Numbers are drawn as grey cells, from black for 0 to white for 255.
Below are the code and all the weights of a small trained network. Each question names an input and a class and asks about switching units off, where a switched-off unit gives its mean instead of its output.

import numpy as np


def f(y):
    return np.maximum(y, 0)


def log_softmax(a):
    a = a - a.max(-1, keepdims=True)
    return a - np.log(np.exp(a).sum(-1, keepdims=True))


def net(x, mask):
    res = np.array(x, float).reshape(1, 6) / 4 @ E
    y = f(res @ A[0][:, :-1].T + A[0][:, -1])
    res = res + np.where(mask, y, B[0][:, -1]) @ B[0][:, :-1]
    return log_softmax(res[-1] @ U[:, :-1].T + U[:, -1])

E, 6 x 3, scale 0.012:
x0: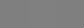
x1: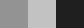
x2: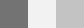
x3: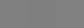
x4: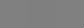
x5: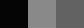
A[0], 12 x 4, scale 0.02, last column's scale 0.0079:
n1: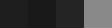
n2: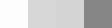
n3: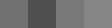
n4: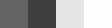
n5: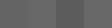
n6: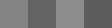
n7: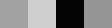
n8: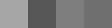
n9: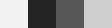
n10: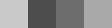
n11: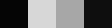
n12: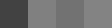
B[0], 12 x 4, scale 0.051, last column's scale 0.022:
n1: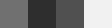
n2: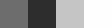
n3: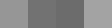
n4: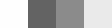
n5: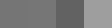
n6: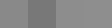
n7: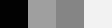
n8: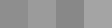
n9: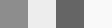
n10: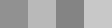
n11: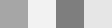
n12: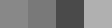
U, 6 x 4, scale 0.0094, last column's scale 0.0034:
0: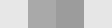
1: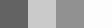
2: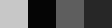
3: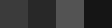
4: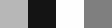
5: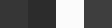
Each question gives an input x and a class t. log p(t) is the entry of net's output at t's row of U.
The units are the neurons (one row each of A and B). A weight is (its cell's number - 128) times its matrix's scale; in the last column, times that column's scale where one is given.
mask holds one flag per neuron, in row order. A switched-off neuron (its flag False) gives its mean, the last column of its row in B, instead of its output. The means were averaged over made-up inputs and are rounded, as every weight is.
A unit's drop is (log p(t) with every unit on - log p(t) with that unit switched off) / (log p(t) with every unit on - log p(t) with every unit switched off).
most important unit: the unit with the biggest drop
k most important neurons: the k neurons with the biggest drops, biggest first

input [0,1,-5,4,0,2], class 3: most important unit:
n4
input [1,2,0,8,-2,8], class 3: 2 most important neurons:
(n1 n9)
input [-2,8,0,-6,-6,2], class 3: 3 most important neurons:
(n9 n11 n2)
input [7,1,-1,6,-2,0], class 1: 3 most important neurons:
(n2 n4 n1)
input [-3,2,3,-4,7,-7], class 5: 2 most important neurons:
(n2 n4)
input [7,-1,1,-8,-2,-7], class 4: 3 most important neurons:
(n2 n11 n7)
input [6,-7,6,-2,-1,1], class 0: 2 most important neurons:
(n11 n1)
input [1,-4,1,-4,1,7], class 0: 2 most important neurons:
(n11 n2)
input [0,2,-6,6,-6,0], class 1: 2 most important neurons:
(n9 n2)
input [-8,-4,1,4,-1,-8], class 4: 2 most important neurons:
(n2 n11)
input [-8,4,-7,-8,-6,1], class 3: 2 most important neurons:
(n1 n11)
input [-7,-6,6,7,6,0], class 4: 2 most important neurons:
(n9 n2)
